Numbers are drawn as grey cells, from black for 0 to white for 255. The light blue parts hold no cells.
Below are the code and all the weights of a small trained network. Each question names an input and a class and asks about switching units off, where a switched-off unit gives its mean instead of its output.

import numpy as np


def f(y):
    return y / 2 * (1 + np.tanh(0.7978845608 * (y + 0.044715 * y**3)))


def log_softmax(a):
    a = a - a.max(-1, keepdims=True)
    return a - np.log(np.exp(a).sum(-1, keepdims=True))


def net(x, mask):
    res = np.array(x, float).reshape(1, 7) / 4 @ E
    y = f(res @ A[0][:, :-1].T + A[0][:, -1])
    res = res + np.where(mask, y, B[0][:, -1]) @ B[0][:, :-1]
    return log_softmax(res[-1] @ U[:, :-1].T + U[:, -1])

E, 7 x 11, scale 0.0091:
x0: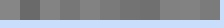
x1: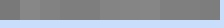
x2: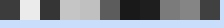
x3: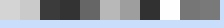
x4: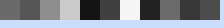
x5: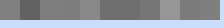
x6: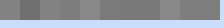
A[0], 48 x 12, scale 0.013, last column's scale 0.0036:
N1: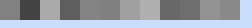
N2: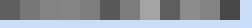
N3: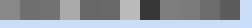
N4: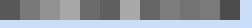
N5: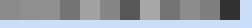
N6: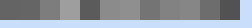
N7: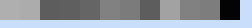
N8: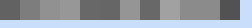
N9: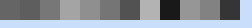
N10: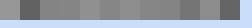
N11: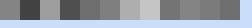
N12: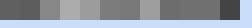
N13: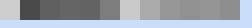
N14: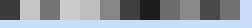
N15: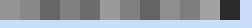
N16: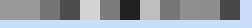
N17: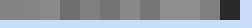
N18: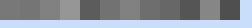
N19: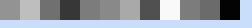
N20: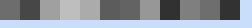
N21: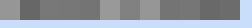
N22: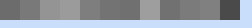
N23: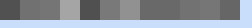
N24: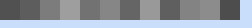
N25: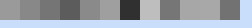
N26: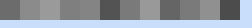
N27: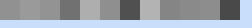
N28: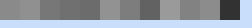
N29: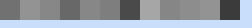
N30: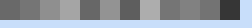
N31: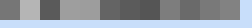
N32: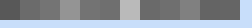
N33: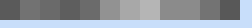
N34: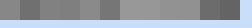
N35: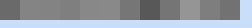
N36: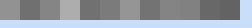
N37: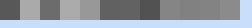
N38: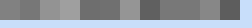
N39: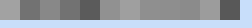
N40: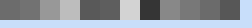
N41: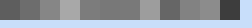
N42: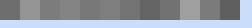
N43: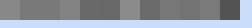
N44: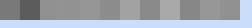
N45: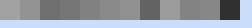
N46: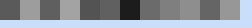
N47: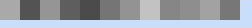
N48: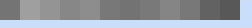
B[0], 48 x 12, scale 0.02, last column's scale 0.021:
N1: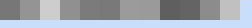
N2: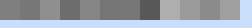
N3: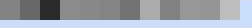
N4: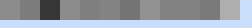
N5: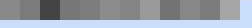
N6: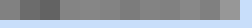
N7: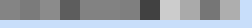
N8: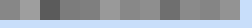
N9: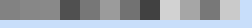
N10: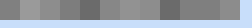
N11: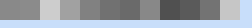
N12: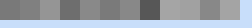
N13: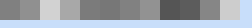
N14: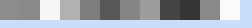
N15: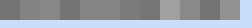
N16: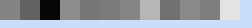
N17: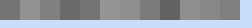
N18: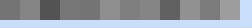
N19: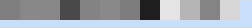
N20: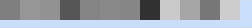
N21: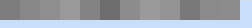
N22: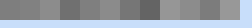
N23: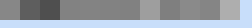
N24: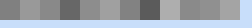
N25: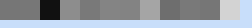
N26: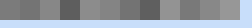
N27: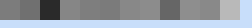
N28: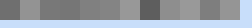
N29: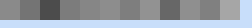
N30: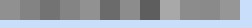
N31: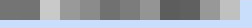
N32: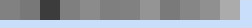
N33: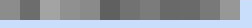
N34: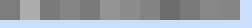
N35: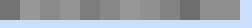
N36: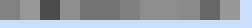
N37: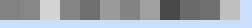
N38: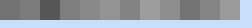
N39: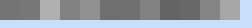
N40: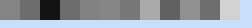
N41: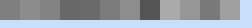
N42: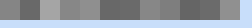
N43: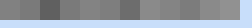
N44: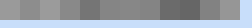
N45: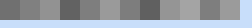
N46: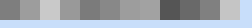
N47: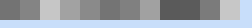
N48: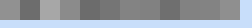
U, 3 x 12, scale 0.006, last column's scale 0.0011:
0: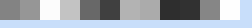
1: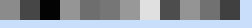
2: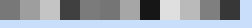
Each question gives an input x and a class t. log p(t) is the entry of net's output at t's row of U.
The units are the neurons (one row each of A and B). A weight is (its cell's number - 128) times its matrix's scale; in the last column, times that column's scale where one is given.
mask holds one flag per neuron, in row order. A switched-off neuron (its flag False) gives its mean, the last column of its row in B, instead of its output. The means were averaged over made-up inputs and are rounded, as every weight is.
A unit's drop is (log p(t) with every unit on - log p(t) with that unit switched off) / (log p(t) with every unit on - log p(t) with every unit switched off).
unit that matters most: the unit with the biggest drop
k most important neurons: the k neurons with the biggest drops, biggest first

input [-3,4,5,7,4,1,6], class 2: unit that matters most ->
N19
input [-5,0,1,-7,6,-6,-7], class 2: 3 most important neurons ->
(N20 N9 N16)
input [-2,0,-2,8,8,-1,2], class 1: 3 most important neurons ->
(N40 N3 N20)
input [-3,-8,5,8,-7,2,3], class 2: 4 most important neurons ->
(N19 N7 N40 N45)
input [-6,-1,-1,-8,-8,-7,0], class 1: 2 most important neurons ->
(N16 N25)
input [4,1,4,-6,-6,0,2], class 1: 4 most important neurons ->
(N16 N25 N19 N27)
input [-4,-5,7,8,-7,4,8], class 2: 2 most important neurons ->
(N19 N7)
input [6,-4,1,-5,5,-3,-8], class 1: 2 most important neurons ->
(N40 N19)
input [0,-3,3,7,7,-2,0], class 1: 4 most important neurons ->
(N40 N3 N20 N9)
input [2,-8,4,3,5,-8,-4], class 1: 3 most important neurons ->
(N40 N3 N13)
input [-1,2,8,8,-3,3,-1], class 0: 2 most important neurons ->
(N14 N31)
